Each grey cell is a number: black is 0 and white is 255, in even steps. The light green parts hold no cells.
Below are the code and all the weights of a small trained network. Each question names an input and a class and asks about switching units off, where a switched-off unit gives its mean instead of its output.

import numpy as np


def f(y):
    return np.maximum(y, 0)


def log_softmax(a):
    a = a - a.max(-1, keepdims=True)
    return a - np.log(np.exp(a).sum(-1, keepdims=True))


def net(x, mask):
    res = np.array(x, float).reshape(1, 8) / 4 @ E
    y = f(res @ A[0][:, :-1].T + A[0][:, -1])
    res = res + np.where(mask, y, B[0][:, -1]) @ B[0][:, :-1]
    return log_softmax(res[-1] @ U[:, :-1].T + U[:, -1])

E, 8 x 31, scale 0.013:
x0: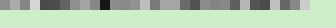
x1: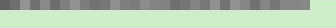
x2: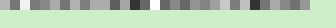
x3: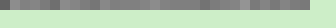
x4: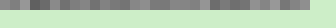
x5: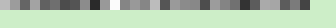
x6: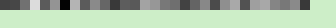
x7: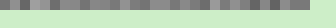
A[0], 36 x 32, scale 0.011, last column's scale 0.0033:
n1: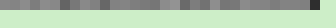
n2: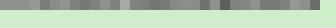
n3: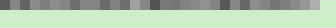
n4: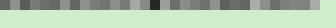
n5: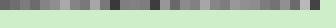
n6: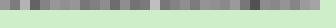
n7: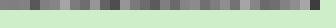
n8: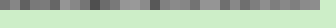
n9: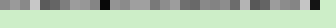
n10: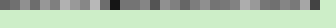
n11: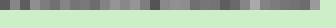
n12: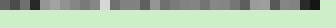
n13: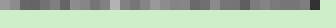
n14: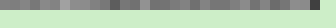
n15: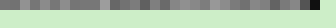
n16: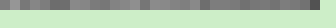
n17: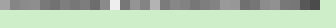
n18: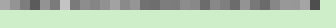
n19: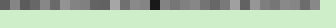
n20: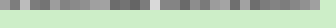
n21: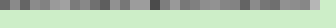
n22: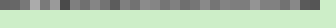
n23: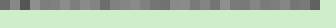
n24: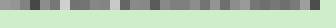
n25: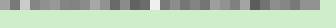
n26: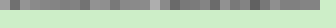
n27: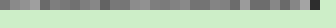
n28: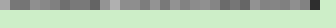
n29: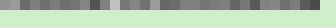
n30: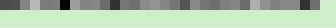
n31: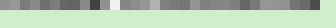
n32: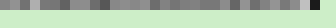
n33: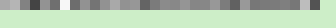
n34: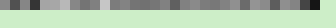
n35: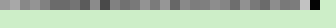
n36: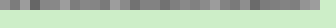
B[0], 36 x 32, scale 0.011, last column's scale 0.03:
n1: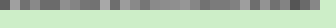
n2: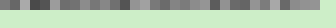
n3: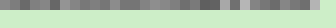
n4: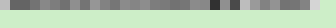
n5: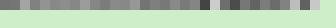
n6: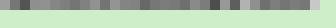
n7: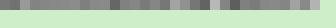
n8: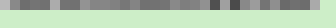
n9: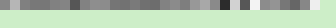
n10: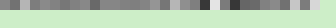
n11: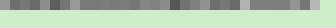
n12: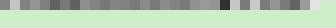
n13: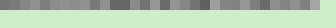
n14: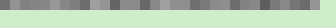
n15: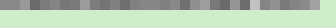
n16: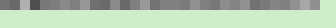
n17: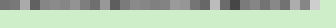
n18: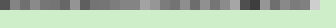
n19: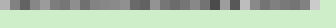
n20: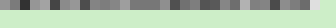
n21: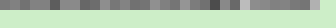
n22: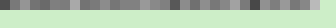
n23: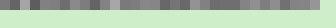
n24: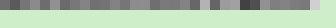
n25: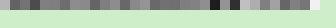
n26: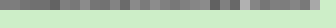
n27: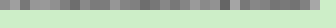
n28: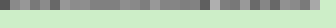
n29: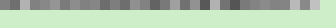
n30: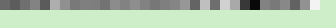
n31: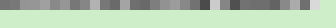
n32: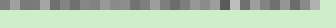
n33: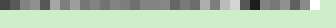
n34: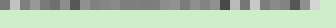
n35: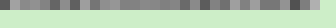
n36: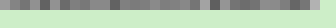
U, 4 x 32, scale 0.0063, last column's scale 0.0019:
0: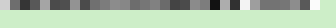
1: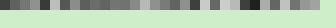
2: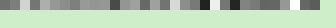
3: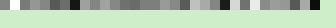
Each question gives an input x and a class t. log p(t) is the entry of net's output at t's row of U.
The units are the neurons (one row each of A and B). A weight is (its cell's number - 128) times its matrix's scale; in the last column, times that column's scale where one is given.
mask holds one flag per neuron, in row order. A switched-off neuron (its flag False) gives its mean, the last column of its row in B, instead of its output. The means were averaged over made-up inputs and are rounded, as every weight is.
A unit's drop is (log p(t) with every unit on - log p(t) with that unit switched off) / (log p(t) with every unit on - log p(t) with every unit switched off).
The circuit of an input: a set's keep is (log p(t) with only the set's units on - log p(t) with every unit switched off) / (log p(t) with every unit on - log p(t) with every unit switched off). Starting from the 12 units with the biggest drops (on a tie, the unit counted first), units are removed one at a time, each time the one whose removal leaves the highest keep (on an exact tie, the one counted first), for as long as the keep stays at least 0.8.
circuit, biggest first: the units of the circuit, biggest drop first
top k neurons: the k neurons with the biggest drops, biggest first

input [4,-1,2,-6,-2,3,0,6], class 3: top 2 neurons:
n10, n9
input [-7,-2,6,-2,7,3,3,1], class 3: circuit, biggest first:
n12
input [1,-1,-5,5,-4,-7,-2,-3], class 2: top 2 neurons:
n10, n5
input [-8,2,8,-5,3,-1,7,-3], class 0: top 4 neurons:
n25, n20, n9, n6
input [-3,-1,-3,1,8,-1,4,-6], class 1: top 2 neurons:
n30, n25
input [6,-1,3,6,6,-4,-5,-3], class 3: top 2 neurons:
n9, n30
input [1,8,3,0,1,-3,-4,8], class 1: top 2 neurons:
n33, n4
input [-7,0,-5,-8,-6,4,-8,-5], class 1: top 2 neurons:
n33, n24
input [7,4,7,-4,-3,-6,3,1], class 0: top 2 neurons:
n25, n20
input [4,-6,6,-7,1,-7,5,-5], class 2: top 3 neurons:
n10, n5, n4
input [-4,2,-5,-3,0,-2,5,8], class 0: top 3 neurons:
n33, n19, n4
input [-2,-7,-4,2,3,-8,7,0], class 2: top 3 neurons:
n10, n5, n33
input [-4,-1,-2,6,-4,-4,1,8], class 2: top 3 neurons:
n9, n10, n5
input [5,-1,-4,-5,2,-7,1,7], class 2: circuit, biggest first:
n10
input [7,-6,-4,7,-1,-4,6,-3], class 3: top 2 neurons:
n9, n33
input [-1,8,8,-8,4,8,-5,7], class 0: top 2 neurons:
n25, n20
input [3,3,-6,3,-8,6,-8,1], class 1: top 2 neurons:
n33, n24
